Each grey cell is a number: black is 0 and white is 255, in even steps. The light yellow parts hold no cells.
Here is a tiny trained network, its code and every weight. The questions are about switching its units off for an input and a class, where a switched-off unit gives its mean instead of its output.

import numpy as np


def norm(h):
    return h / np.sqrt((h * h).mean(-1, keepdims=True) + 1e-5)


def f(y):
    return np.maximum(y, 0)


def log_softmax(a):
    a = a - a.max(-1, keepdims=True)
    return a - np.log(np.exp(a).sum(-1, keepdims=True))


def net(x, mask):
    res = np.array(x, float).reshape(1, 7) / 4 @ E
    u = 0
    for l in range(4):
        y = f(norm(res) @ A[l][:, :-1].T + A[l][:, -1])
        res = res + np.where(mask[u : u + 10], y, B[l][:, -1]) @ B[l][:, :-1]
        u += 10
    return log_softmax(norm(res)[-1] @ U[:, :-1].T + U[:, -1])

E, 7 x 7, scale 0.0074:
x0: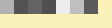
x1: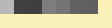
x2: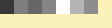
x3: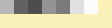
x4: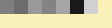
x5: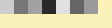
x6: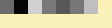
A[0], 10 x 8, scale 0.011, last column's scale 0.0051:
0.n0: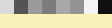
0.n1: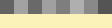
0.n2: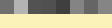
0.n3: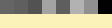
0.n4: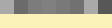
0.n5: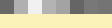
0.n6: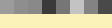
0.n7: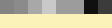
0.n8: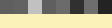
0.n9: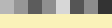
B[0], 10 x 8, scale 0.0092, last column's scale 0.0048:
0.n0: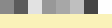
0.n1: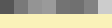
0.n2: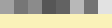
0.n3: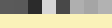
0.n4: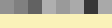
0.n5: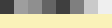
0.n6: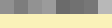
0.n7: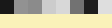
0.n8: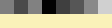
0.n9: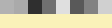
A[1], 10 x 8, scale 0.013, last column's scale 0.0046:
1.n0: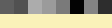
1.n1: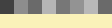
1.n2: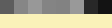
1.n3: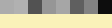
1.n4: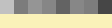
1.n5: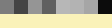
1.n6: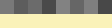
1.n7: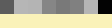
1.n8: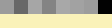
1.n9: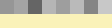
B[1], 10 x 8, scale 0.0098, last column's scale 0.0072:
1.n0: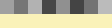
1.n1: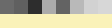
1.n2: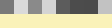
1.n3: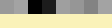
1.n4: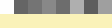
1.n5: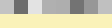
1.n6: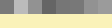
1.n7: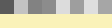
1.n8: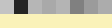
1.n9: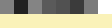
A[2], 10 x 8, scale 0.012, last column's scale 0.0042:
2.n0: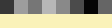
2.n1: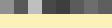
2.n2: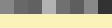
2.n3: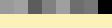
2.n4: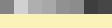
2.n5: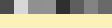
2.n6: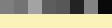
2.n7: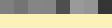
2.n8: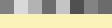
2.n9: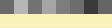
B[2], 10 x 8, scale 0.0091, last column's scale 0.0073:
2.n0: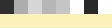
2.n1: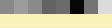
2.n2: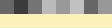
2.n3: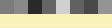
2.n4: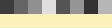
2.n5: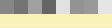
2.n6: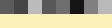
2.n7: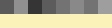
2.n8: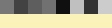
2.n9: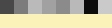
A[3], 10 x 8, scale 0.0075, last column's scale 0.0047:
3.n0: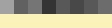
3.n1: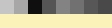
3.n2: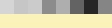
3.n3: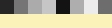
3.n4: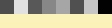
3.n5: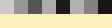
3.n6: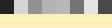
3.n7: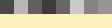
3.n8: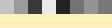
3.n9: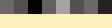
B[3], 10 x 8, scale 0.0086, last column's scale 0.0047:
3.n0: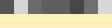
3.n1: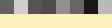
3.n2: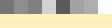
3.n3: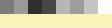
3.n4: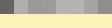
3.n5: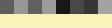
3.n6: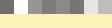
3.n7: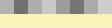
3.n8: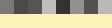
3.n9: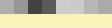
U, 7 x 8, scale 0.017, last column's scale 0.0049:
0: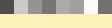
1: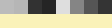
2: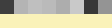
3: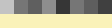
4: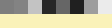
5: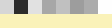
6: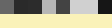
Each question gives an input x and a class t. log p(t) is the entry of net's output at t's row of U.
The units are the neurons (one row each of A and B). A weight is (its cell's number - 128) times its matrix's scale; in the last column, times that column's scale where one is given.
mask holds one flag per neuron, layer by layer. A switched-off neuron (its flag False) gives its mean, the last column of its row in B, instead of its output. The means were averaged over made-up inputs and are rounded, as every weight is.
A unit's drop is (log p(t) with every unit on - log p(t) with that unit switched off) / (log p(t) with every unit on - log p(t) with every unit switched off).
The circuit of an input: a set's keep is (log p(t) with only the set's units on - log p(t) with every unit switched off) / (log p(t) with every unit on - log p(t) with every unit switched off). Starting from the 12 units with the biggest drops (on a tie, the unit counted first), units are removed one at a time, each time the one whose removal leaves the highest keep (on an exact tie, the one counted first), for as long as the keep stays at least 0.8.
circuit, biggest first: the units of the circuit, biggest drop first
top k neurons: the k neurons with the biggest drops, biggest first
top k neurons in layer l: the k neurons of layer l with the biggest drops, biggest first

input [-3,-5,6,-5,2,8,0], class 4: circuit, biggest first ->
0.n8; 2.n0
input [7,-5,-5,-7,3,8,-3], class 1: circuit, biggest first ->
0.n9
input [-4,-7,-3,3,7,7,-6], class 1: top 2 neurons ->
0.n9; 1.n3
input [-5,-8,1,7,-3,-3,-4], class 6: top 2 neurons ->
1.n1; 0.n3
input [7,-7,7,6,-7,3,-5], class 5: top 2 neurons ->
1.n5; 1.n9
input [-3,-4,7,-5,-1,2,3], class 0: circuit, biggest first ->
0.n5; 1.n7
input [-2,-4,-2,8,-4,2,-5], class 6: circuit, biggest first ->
0.n1; 1.n1
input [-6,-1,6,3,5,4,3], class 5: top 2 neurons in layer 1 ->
1.n5; 1.n8
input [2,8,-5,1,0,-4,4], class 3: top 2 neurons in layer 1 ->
1.n1; 1.n4
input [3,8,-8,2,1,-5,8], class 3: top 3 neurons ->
0.n4; 1.n4; 1.n9
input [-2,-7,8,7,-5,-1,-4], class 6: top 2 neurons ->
1.n1; 1.n9
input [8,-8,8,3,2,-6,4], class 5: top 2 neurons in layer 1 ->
1.n5; 1.n8
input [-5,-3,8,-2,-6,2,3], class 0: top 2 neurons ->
0.n5; 1.n1
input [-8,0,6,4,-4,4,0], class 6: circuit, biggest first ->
1.n1
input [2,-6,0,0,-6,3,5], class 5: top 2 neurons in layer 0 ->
0.n7; 0.n1
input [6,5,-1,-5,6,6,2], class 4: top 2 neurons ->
0.n8; 1.n1
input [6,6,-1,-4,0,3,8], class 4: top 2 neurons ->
0.n8; 2.n1
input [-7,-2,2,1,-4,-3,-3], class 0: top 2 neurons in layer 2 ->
2.n5; 2.n8
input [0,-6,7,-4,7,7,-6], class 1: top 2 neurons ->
0.n9; 2.n8
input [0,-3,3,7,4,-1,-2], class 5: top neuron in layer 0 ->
0.n0
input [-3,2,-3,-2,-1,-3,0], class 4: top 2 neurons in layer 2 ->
2.n1; 2.n6
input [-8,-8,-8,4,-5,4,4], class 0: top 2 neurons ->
1.n7; 1.n9
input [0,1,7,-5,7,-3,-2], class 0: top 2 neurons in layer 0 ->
0.n5; 0.n0
